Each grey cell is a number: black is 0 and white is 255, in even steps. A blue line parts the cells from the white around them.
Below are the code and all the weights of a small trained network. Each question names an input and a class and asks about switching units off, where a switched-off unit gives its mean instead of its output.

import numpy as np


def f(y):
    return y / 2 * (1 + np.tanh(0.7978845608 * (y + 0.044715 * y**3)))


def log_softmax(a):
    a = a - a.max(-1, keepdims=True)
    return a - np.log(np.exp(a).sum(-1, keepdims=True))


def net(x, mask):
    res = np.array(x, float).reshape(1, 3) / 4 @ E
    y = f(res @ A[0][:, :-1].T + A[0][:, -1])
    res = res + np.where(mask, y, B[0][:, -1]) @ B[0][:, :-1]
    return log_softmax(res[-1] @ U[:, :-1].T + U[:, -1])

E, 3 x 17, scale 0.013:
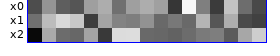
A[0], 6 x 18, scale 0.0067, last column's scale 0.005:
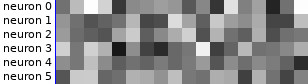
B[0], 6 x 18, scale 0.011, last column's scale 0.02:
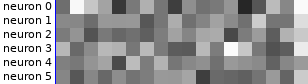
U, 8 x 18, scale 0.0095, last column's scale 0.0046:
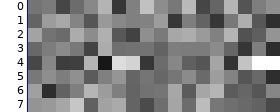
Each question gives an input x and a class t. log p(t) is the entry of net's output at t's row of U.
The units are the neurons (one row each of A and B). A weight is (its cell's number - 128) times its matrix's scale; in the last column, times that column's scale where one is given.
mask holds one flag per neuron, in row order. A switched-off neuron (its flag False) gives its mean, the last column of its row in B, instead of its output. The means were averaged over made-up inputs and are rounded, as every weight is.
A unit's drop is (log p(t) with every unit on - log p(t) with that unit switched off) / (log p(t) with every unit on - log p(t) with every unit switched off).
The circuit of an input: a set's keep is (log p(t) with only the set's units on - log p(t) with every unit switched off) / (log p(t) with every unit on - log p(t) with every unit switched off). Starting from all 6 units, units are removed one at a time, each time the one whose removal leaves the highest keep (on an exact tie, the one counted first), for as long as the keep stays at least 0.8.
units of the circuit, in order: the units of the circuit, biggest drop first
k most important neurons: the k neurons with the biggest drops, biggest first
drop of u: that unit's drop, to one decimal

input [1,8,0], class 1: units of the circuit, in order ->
neuron 5
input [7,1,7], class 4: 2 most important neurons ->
neuron 1; neuron 0
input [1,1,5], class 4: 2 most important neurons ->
neuron 1; neuron 0
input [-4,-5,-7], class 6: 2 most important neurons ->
neuron 0; neuron 3
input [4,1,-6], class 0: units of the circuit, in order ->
neuron 2; neuron 3
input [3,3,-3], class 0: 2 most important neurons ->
neuron 1; neuron 3
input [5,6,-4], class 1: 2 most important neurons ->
neuron 0; neuron 5
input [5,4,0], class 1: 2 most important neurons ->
neuron 5; neuron 0
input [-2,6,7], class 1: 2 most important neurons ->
neuron 3; neuron 0
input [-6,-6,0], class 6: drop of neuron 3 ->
0.3
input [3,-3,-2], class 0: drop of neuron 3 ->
0.4
